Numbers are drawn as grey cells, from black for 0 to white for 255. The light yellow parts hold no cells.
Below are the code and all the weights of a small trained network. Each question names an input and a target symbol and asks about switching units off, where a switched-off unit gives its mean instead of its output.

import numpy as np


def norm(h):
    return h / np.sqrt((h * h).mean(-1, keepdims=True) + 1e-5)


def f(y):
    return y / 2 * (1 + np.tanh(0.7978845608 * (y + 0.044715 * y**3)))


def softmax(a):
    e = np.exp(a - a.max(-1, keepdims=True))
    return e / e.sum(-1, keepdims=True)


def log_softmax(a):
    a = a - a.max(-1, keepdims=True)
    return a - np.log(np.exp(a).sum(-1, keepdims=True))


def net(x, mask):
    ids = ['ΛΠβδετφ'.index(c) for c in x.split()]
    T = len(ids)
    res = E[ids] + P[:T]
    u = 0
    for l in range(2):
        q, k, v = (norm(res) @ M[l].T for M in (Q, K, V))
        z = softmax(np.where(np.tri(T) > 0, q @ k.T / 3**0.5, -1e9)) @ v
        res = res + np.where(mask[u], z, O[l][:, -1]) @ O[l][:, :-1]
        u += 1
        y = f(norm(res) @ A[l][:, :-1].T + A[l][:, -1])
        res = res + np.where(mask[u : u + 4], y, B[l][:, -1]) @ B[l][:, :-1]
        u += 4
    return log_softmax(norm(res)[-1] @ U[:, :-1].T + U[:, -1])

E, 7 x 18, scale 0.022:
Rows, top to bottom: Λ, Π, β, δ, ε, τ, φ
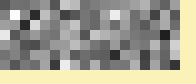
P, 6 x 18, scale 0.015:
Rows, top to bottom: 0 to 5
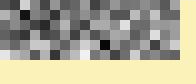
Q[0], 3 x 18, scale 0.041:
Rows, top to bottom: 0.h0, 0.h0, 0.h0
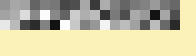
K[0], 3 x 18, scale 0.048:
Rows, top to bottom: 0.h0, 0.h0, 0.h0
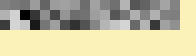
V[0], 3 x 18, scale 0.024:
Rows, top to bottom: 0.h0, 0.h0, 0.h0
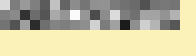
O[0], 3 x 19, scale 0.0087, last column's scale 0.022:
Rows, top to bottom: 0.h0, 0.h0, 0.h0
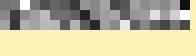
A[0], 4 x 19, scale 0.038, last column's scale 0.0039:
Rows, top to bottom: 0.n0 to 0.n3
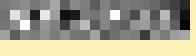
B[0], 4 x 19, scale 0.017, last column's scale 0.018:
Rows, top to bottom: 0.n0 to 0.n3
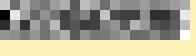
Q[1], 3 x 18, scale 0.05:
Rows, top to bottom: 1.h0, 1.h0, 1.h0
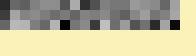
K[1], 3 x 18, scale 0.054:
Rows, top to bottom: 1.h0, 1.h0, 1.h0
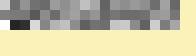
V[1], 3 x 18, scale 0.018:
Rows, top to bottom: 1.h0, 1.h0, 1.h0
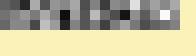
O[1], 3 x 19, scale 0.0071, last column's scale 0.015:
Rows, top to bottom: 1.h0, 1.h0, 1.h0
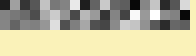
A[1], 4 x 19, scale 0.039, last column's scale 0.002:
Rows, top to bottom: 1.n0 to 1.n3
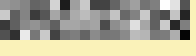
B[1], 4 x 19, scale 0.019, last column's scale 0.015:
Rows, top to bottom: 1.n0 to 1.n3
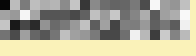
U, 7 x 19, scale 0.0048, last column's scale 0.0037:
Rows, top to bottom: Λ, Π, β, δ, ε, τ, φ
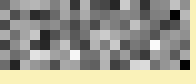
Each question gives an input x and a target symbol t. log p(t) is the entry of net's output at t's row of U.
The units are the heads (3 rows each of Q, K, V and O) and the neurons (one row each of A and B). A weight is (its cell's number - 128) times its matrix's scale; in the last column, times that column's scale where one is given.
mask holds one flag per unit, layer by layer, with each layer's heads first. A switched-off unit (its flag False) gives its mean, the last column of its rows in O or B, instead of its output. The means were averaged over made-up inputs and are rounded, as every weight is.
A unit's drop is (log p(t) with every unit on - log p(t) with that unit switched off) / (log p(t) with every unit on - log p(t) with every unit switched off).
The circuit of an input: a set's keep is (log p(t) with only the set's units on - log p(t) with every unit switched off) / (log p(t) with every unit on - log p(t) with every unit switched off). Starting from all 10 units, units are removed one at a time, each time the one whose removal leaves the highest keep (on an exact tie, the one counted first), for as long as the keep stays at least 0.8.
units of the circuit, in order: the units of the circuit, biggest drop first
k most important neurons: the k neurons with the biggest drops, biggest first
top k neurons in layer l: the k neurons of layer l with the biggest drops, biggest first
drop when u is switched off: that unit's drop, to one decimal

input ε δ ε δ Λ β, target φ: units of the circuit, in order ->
[0.h0; 1.n3]
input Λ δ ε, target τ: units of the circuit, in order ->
[0.h0]
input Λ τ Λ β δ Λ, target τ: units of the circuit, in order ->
[1.n1; 0.h0]
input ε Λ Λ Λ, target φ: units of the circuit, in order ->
[0.h0; 1.n3]
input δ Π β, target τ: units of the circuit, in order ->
[1.n0; 0.n1; 1.n2; 1.h0]
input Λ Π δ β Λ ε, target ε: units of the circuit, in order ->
[0.n1; 1.n0; 1.h0; 1.n1]
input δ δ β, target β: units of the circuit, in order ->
[0.h0; 0.n2]
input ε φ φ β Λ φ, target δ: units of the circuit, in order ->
[0.n0; 0.h0; 1.n1]
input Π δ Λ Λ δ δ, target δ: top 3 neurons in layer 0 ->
[0.n1; 0.n3; 0.n2]
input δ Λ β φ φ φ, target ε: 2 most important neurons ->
[0.n2; 1.n2]
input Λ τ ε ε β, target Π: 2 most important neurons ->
[0.n1; 1.n2]
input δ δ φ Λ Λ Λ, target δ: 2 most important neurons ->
[0.n0; 1.n1]
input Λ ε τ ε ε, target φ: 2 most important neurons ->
[1.n3; 0.n2]
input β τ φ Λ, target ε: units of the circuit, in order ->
[0.h0]
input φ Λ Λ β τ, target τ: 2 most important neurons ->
[1.n1; 0.n1]
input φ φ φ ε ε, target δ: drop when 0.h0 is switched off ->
0.5
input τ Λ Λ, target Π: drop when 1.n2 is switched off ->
0.1
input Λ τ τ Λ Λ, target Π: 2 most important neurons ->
[0.n1; 1.n2]
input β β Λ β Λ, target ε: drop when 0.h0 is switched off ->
0.8
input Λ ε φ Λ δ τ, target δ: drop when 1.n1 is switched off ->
0.2
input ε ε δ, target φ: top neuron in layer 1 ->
[1.n3]
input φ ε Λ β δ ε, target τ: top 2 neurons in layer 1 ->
[1.n1; 1.n3]
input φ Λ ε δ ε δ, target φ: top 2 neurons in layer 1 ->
[1.n3; 1.n1]
